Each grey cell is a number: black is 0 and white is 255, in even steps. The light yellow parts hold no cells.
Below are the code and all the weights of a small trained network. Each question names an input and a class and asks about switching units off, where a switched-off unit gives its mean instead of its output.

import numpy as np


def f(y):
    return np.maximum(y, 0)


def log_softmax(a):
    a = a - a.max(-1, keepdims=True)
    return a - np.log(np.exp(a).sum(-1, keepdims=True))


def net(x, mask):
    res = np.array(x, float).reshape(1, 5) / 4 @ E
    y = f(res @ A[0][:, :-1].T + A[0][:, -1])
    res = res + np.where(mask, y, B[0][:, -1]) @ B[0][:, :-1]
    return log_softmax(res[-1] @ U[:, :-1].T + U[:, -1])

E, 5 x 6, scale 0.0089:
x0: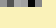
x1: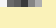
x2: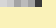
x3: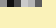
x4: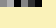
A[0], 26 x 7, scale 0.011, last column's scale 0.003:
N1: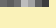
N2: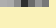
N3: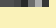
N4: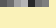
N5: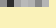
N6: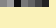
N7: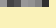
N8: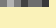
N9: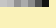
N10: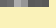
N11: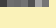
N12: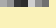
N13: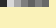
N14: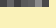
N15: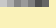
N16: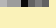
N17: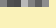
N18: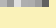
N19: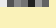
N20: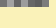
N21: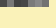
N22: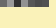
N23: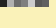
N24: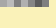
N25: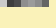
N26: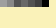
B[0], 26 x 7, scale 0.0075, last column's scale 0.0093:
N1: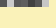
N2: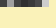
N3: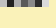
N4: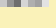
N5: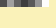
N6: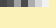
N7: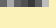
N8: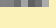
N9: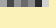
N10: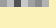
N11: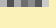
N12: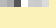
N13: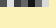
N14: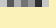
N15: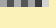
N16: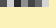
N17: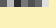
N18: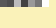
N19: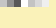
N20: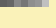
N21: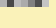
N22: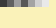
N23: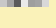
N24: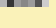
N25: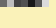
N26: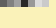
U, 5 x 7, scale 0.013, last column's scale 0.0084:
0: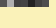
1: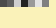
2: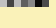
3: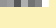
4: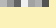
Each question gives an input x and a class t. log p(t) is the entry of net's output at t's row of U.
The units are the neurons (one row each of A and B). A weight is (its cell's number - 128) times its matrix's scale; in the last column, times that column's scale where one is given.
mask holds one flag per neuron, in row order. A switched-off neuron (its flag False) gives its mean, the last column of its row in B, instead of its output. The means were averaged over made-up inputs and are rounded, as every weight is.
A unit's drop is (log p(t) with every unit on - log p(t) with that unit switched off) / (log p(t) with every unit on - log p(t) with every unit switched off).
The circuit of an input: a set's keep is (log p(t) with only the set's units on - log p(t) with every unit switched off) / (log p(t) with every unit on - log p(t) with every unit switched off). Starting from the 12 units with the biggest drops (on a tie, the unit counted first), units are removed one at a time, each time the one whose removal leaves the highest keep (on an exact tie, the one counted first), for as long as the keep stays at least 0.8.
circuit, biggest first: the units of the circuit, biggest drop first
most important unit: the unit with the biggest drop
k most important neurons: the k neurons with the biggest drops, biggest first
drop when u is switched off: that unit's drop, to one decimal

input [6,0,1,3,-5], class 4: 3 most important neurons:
[N19; N6; N22]
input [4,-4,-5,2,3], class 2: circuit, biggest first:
[N14; N11]
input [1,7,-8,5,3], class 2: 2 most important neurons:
[N3; N14]
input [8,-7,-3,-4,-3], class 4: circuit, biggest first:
[N4]
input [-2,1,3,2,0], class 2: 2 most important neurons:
[N19; N13]
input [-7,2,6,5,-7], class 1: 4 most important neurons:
[N18; N5; N19; N4]
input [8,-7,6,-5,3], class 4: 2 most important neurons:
[N4; N10]
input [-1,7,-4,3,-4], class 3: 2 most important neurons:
[N12; N25]
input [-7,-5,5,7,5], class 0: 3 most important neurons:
[N1; N17; N19]
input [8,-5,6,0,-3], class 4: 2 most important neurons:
[N4; N10]
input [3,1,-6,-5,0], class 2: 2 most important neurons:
[N3; N11]
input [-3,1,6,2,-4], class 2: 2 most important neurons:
[N6; N22]
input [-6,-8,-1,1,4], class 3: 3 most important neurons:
[N23; N19; N13]
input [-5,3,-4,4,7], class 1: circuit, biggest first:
[N6]
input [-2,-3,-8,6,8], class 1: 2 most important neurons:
[N6; N22]
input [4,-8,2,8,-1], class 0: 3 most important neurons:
[N1; N5; N19]
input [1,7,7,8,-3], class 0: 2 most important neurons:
[N25; N5]
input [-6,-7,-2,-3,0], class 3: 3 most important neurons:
[N23; N13; N19]
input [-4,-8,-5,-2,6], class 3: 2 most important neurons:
[N23; N13]
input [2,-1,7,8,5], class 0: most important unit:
N17
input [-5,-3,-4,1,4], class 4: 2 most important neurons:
[N23; N18]
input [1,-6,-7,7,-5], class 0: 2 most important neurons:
[N5; N1]
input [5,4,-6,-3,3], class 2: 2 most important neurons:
[N3; N14]
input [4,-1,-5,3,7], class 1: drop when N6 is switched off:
0.1
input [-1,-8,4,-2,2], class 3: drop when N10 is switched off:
-0.1
